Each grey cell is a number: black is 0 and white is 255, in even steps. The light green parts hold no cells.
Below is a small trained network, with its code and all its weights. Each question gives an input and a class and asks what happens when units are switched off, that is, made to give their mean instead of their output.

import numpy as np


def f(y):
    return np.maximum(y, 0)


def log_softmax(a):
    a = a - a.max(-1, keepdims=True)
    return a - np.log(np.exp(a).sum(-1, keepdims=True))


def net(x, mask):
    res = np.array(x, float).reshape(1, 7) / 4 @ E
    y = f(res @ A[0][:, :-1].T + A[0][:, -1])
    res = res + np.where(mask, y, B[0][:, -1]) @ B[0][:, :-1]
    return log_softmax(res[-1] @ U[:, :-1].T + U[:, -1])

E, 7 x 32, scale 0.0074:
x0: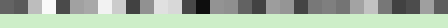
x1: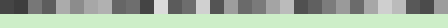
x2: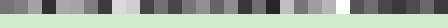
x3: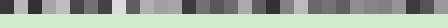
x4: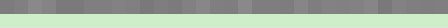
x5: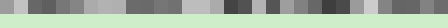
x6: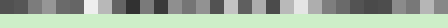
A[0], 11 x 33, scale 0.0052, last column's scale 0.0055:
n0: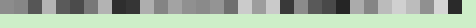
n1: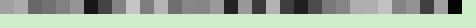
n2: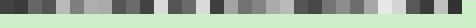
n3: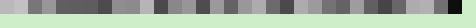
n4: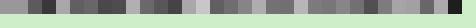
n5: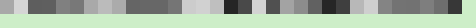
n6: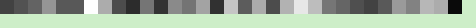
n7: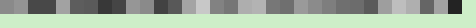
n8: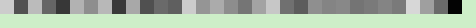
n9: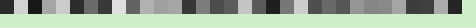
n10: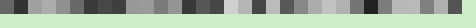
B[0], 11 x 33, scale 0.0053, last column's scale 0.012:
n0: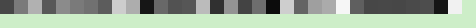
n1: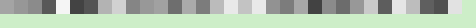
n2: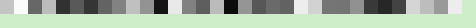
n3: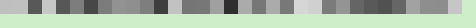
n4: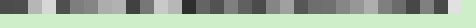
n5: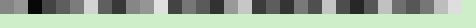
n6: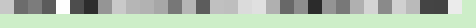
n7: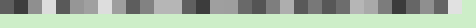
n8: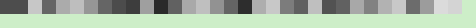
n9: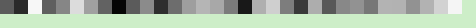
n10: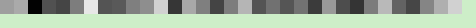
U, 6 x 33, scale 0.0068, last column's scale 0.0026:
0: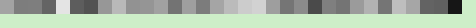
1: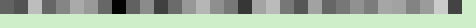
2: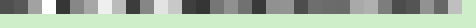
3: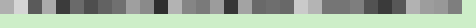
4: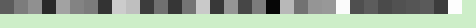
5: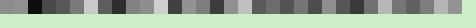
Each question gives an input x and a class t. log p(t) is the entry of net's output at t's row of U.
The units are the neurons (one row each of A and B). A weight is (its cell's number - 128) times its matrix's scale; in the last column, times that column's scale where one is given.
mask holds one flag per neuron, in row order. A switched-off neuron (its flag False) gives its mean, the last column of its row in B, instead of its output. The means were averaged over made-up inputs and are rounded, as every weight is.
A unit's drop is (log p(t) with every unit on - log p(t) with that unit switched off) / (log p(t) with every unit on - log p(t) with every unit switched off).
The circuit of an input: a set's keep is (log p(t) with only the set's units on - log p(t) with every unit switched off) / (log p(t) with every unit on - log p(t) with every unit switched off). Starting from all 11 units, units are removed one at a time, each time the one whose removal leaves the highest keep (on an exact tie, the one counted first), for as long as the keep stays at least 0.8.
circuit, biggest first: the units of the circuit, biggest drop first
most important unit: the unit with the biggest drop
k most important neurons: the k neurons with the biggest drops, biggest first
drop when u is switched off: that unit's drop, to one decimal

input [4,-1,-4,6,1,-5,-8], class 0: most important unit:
n1
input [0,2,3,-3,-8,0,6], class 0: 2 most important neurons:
n6, n0
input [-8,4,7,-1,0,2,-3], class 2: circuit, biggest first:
n4, n7
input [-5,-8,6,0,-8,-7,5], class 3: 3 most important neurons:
n3, n0, n5
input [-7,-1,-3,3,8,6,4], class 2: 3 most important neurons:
n7, n4, n10
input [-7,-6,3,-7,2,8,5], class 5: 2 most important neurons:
n5, n9
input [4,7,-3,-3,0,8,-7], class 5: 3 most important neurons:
n5, n6, n3
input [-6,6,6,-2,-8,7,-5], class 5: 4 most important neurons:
n5, n0, n6, n3
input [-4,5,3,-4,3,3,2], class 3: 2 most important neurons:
n2, n9
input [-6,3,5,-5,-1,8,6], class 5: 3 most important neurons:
n5, n0, n1
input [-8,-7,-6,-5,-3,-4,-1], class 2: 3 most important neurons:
n7, n4, n2
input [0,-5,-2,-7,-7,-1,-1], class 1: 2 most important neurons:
n8, n2
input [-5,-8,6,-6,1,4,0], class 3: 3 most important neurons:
n3, n9, n0
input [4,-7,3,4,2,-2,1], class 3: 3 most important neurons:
n4, n7, n3
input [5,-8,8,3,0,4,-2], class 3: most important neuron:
n0
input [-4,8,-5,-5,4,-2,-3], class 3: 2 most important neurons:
n2, n9
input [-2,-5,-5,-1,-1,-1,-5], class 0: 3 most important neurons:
n1, n2, n5
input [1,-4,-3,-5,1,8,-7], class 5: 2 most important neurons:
n5, n6
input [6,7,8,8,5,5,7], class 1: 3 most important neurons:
n9, n0, n1
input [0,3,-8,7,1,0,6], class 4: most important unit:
n0
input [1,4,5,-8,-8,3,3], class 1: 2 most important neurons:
n8, n0
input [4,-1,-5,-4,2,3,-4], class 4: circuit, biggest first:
n0, n7
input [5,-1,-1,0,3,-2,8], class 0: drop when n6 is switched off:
0.6
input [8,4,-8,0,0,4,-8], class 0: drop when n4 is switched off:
0.1
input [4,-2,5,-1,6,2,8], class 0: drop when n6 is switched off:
0.6
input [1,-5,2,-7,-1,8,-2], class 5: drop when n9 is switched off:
0.6
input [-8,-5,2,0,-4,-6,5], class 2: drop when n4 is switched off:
0.4
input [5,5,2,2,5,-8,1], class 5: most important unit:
n10
